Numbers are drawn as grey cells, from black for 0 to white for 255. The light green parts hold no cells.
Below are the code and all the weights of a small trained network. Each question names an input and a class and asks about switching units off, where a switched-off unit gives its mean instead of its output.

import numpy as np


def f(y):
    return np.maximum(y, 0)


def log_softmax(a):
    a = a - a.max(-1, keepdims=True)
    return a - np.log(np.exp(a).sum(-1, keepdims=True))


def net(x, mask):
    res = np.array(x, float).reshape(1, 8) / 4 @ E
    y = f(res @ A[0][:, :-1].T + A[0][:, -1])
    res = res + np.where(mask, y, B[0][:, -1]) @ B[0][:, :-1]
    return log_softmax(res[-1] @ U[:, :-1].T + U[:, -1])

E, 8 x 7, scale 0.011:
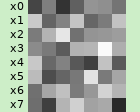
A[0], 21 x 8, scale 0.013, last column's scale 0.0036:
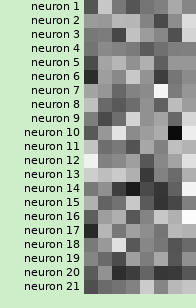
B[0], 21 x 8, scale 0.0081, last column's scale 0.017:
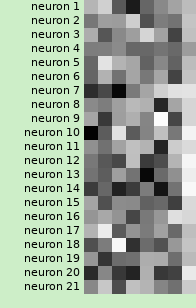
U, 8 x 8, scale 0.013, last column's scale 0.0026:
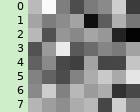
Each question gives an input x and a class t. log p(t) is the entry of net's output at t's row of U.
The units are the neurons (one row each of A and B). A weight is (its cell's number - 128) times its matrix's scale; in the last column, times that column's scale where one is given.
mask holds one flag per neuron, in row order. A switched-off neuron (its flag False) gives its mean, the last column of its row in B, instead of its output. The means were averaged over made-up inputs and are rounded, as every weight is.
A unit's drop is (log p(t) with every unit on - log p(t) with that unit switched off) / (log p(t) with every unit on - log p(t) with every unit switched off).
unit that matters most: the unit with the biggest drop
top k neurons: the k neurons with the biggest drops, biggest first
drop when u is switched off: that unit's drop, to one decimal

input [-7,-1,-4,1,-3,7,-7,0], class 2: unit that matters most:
neuron 15
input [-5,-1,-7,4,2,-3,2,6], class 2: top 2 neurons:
(neuron 9; neuron 3)
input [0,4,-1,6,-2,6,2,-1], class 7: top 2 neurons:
(neuron 11; neuron 8)
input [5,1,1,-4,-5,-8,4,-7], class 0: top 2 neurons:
(neuron 1; neuron 17)
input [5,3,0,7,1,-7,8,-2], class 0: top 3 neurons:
(neuron 16; neuron 1; neuron 17)
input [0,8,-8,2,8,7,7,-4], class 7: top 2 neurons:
(neuron 11; neuron 8)
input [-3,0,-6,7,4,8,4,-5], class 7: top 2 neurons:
(neuron 11; neuron 8)
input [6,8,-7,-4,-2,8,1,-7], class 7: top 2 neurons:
(neuron 8; neuron 11)
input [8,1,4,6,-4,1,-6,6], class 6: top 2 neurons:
(neuron 21; neuron 6)
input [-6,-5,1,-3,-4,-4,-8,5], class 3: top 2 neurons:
(neuron 10; neuron 18)
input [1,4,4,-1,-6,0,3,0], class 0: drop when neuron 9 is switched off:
0.1
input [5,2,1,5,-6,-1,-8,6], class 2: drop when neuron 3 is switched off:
0.2
